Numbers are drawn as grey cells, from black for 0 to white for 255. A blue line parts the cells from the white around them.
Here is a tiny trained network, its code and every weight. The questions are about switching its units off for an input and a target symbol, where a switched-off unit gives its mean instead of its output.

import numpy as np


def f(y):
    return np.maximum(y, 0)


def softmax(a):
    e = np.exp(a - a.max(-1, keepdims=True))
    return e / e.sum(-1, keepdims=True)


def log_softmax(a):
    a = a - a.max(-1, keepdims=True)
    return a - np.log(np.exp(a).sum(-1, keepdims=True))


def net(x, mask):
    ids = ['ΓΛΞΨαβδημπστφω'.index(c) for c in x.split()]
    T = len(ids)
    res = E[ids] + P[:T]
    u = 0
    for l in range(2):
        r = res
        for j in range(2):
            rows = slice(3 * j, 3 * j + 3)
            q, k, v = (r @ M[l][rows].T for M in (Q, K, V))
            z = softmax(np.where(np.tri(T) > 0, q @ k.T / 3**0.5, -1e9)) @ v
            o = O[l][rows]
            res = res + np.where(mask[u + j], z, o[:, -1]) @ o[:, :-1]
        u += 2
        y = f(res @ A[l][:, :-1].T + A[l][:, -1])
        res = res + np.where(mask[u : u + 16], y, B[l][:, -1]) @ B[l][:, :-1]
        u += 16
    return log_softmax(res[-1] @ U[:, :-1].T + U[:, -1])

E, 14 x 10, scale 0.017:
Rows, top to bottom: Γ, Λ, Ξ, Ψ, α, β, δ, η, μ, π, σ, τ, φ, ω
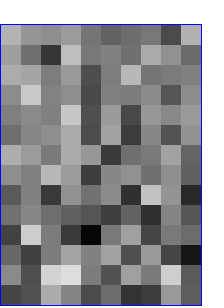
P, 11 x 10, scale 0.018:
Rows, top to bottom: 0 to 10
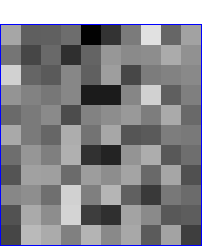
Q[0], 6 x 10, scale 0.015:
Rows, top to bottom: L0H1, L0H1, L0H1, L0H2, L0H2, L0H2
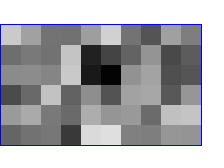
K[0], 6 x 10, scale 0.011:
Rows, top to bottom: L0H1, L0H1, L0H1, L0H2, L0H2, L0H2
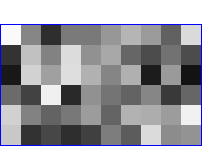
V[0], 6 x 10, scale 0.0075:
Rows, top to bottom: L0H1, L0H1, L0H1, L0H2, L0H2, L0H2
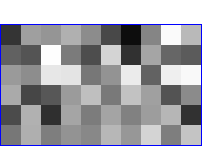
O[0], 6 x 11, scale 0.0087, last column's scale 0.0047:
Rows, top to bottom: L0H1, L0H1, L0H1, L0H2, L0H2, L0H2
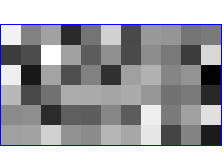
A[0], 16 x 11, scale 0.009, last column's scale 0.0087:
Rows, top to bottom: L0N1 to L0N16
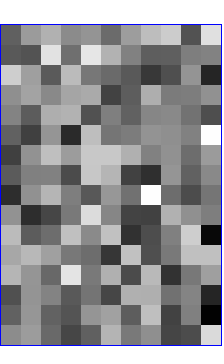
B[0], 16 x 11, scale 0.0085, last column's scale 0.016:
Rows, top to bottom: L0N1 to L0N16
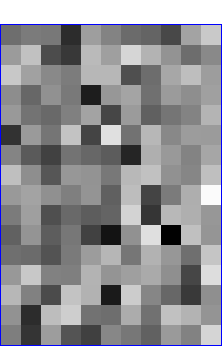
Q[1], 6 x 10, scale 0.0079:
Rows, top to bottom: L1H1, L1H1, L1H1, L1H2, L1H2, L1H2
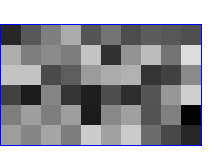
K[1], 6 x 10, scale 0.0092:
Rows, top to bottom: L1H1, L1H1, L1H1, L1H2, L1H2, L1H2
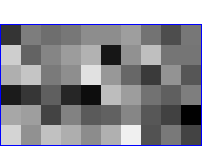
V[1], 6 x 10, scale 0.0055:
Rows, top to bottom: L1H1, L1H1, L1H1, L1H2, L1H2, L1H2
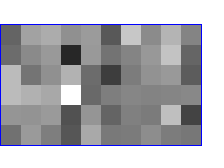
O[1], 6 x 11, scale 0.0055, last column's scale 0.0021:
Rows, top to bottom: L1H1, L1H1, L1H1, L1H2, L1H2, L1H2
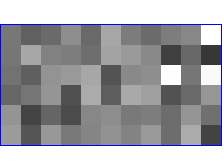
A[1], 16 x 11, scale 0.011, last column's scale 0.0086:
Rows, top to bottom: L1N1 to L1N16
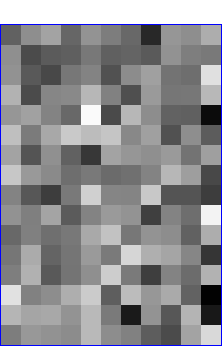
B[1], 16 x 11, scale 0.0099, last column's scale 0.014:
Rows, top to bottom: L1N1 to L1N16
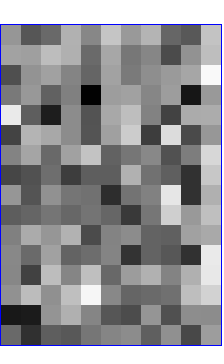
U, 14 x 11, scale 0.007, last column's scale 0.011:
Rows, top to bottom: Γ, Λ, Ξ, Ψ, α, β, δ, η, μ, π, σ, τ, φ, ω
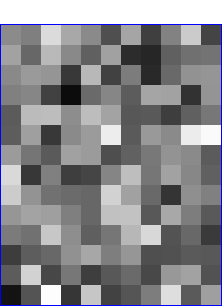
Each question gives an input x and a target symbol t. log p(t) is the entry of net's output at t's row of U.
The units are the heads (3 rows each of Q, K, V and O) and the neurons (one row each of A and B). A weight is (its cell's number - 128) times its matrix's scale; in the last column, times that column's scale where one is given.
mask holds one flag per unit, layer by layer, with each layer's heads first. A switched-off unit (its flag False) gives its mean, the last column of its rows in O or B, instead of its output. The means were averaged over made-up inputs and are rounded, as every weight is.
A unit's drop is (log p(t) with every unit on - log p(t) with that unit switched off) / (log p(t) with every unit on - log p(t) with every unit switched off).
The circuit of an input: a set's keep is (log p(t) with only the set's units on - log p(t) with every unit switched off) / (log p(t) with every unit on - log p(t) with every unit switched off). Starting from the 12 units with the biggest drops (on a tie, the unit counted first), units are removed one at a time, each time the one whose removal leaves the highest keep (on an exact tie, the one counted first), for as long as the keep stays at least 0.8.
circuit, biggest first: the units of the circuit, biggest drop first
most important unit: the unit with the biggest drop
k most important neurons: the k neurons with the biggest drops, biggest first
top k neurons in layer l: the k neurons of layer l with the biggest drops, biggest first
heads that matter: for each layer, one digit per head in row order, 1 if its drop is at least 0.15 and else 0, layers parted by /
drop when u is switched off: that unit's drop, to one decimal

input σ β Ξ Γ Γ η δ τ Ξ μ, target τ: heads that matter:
10 / 00
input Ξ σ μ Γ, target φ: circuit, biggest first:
(L0H2; L1N13)
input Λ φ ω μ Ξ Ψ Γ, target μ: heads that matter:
01 / 01
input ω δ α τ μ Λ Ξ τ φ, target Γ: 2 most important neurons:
(L0N10; L1N2)
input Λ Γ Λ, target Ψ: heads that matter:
00 / 00
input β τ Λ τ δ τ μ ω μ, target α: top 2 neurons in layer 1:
(L1N12; L1N14)
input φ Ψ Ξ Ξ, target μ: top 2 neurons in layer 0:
(L0N14; L0N7)
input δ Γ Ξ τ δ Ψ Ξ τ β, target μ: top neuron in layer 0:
(L0N13)
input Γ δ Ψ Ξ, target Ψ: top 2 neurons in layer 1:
(L1N13; L1N8)
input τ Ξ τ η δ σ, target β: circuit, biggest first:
(L1N12; L1N8; L0N9)
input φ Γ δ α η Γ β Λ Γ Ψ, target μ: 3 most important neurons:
(L1N5; L0N14; L0N13)
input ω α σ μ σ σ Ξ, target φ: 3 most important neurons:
(L0N14; L0N13; L1N13)
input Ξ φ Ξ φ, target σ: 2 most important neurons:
(L0N9; L1N4)
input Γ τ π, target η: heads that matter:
01 / 00
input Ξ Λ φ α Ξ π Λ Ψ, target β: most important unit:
L0N13
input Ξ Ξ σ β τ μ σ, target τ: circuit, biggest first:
(L0H1; L1N1; L0N9; L1N16)
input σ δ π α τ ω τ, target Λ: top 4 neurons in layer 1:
(L1N2; L1N1; L1N10; L1N13)
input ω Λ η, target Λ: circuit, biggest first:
(L0H1; L0N8; L1N13)
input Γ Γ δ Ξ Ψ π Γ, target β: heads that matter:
01 / 00
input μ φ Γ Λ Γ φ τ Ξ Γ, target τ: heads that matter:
00 / 00
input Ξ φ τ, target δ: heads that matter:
10 / 00
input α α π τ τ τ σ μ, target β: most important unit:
L0N7
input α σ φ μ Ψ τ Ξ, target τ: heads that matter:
10 / 00
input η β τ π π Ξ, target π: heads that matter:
11 / 00
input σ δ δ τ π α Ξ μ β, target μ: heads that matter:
10 / 01
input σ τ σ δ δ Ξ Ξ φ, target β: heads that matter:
00 / 00
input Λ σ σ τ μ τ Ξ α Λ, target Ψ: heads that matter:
11 / 00
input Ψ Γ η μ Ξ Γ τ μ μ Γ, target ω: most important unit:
L0H1
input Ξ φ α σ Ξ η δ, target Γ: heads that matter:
10 / 10
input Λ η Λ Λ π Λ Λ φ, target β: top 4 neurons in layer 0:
(L0N6; L0N9; L0N13; L0N1)
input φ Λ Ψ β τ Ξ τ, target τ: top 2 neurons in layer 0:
(L0N9; L0N5)
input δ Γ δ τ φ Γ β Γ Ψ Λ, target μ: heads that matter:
01 / 00
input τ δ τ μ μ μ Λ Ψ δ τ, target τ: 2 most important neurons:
(L0N9; L1N16)
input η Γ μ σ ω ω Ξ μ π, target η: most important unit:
L1N8
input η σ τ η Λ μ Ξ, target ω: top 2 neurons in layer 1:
(L1N13; L1N10)
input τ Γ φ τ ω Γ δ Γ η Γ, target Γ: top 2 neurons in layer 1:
(L1N14; L1N12)
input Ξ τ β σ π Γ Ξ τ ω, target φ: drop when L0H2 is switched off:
1.0
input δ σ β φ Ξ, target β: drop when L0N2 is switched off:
0.0
